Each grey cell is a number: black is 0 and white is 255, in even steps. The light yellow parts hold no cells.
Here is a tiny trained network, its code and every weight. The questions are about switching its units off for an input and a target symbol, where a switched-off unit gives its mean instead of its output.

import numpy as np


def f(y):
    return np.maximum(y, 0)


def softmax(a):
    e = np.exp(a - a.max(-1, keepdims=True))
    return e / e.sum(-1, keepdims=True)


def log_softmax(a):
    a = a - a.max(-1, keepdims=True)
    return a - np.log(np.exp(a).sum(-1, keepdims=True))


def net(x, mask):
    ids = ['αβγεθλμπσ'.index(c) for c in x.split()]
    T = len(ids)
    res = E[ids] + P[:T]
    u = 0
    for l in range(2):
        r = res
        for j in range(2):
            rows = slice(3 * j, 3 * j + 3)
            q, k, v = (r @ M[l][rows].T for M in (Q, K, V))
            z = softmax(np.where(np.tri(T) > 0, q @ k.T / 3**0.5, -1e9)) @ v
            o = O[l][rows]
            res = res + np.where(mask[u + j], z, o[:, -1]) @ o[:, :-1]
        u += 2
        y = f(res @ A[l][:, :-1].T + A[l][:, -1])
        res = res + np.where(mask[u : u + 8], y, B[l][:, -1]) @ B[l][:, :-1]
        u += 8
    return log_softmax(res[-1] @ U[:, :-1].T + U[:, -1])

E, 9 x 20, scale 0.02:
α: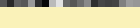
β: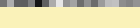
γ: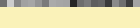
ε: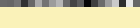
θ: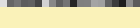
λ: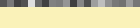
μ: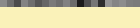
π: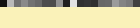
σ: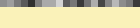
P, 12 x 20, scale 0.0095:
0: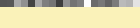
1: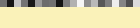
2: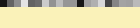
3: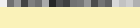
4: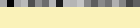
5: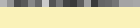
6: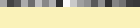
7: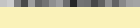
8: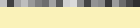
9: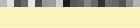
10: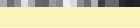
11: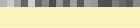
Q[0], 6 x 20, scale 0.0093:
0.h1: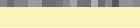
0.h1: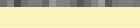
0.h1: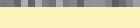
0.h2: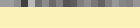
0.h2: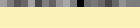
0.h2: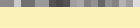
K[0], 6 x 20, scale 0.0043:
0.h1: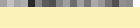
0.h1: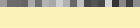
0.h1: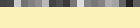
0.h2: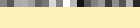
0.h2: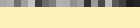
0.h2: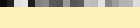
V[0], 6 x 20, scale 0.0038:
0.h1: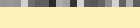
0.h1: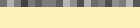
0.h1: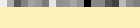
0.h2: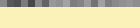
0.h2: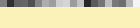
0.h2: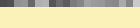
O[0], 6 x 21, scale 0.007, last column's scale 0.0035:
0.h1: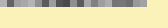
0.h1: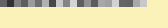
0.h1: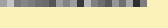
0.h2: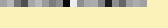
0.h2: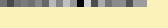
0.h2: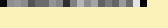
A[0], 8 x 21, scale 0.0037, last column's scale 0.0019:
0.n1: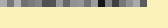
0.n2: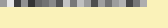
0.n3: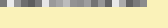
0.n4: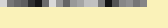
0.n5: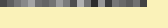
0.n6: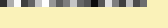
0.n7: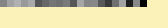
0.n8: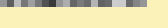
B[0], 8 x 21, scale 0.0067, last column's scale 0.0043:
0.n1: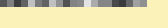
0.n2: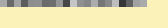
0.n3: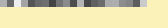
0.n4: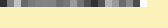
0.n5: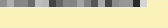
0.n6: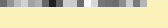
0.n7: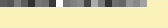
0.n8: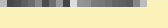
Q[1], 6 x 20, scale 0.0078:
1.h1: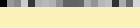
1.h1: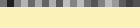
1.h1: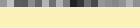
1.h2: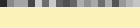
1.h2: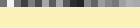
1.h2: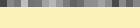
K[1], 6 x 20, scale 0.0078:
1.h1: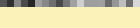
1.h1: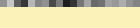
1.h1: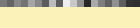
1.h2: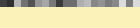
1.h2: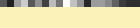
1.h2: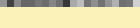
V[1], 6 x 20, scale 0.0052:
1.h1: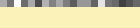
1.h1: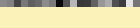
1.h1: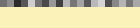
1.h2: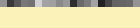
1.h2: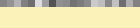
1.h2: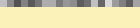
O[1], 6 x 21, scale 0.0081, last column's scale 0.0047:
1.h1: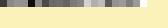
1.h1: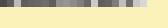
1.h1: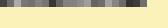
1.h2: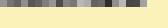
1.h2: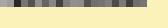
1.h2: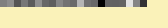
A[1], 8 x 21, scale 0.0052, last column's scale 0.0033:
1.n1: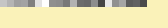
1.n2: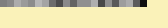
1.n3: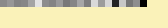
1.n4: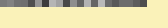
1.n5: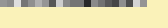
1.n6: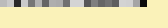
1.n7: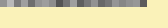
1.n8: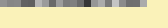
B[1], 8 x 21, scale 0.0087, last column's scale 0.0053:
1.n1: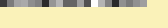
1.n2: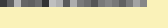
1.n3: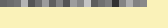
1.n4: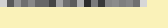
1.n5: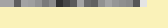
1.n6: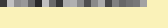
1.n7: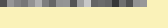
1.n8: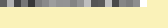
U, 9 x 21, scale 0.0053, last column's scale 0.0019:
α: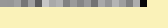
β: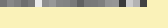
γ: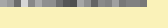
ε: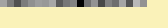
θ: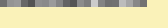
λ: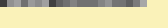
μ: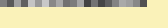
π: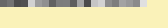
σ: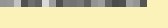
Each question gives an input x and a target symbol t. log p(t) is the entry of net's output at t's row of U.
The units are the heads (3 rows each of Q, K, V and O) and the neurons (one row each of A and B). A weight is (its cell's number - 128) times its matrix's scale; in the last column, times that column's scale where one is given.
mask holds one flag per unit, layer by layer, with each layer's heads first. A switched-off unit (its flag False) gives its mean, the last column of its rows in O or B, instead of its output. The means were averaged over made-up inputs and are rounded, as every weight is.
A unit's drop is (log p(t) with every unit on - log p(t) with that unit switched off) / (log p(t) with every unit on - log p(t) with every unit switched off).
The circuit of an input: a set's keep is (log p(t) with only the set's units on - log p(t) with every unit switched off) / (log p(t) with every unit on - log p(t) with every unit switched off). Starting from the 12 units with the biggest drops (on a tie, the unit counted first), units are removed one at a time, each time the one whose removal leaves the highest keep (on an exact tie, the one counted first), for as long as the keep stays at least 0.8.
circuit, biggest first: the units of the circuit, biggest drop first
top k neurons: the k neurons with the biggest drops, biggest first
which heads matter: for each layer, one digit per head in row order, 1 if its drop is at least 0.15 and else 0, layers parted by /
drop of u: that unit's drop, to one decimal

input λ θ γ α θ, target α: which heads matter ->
00 / 01
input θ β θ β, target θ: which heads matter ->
00 / 11
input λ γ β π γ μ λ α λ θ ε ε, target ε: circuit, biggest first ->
(1.h2, 0.h2, 1.h1, 0.n6)
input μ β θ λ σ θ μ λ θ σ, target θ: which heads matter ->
00 / 10
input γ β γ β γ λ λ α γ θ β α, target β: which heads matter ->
01 / 11
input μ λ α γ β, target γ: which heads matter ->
00 / 11
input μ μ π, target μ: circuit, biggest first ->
(1.h1)
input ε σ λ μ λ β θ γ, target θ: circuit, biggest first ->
(1.h1, 0.n4)
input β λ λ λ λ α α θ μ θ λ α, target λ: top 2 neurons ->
(0.n4, 0.n5)
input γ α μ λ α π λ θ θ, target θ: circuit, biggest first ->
(1.h1, 0.h2)
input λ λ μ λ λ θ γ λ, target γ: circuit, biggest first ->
(1.h1, 1.h2)
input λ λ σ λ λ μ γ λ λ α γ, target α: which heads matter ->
00 / 01
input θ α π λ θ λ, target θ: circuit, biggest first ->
(1.h1, 0.n4)
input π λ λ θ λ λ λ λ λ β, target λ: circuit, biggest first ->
(1.h1)
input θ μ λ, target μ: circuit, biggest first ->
(1.h1, 1.h2, 0.h2)
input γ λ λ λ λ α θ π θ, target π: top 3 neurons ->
(1.n1, 1.n5, 0.n6)
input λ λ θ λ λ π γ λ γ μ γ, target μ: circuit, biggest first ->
(1.h2, 1.h1)
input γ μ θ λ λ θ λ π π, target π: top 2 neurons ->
(1.n1, 1.n5)
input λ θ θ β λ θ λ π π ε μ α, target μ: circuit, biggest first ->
(1.h2, 1.h1)
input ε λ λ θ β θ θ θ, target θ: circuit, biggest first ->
(1.h1)
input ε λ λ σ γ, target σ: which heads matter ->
00 / 11
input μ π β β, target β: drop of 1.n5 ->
0.0
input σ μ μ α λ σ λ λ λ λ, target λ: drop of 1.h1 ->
1.3
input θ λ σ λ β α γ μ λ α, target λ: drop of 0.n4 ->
0.2
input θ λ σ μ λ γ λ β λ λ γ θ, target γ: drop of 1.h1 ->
0.9
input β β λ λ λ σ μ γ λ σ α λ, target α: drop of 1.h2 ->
0.8
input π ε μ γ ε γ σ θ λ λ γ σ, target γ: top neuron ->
(0.n7)
